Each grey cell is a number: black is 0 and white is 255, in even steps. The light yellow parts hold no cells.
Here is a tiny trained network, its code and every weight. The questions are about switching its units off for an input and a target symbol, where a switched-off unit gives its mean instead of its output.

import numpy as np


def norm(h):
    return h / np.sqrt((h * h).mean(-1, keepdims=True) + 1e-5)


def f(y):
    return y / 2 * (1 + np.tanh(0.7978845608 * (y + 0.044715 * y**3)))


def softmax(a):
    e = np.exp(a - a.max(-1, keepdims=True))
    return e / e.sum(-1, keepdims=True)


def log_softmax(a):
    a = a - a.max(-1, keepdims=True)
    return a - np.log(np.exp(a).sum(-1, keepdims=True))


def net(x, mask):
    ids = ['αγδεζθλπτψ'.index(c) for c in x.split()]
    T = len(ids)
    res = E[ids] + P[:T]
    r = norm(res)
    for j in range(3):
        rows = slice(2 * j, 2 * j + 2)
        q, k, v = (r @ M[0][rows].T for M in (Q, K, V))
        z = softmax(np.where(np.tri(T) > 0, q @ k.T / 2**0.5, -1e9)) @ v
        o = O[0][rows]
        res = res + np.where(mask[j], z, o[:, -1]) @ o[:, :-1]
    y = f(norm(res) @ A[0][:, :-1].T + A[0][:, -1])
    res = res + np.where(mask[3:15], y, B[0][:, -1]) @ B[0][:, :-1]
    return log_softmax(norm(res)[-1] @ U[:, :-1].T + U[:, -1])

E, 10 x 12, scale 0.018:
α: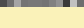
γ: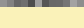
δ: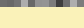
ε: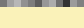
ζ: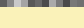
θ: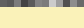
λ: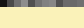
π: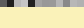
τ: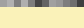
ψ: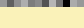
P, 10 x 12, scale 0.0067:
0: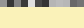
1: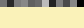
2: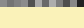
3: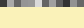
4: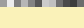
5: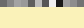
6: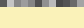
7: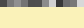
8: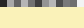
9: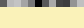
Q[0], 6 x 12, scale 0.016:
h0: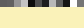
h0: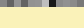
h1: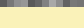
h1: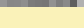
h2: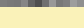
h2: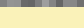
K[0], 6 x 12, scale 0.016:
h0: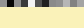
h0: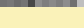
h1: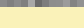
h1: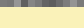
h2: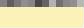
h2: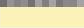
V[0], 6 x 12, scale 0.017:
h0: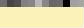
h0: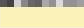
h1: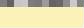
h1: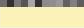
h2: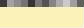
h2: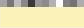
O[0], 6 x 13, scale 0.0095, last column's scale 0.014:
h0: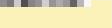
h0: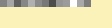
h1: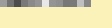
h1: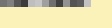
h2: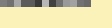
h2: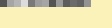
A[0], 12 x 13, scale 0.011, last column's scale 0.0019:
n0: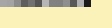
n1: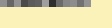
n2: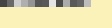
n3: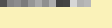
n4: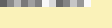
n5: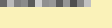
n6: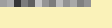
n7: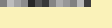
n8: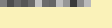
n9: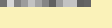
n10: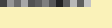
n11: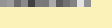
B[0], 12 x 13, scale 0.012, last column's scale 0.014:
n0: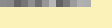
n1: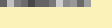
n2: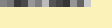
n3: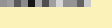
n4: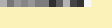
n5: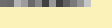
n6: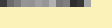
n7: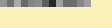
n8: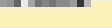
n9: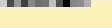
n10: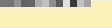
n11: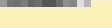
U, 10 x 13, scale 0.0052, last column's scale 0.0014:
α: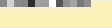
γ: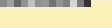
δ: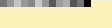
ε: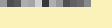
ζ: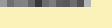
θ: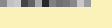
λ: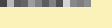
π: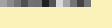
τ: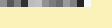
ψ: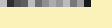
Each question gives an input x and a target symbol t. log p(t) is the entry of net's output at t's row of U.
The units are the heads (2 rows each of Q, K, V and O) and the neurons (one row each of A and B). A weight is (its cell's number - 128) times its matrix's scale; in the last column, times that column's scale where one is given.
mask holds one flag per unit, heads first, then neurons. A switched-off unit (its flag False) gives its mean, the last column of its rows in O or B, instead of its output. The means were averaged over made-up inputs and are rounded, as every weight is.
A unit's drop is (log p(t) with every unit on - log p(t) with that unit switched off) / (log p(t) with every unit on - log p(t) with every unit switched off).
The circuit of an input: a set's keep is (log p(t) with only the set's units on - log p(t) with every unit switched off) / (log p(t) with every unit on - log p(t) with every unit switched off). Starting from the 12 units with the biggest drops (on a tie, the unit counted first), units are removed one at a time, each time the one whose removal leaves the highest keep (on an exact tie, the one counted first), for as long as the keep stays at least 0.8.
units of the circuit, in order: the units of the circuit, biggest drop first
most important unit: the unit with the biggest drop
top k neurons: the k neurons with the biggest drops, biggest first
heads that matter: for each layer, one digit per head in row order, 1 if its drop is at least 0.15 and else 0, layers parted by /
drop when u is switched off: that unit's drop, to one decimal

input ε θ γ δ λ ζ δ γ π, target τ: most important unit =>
h1
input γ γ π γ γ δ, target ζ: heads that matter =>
110
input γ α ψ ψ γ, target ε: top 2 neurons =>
n8, n4
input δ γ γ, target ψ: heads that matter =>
001
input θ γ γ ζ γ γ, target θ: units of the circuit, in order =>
h1, n8
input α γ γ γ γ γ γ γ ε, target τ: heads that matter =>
110
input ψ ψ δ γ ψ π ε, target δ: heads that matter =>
101
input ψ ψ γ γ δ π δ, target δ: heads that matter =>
101
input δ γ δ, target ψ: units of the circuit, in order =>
h2, h1
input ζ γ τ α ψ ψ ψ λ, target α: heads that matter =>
100
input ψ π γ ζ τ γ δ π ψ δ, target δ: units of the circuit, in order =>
h0, n9
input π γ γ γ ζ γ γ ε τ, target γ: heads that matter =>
100
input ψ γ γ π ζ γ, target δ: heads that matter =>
101
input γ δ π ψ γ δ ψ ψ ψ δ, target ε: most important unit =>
h2
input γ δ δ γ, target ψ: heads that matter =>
011
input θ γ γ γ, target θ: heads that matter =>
111
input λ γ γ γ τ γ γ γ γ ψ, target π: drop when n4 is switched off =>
0.1
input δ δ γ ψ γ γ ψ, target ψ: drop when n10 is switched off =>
0.0
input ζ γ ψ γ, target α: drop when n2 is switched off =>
0.1
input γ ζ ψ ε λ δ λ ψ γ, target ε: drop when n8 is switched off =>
0.3
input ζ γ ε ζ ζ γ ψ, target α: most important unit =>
h0
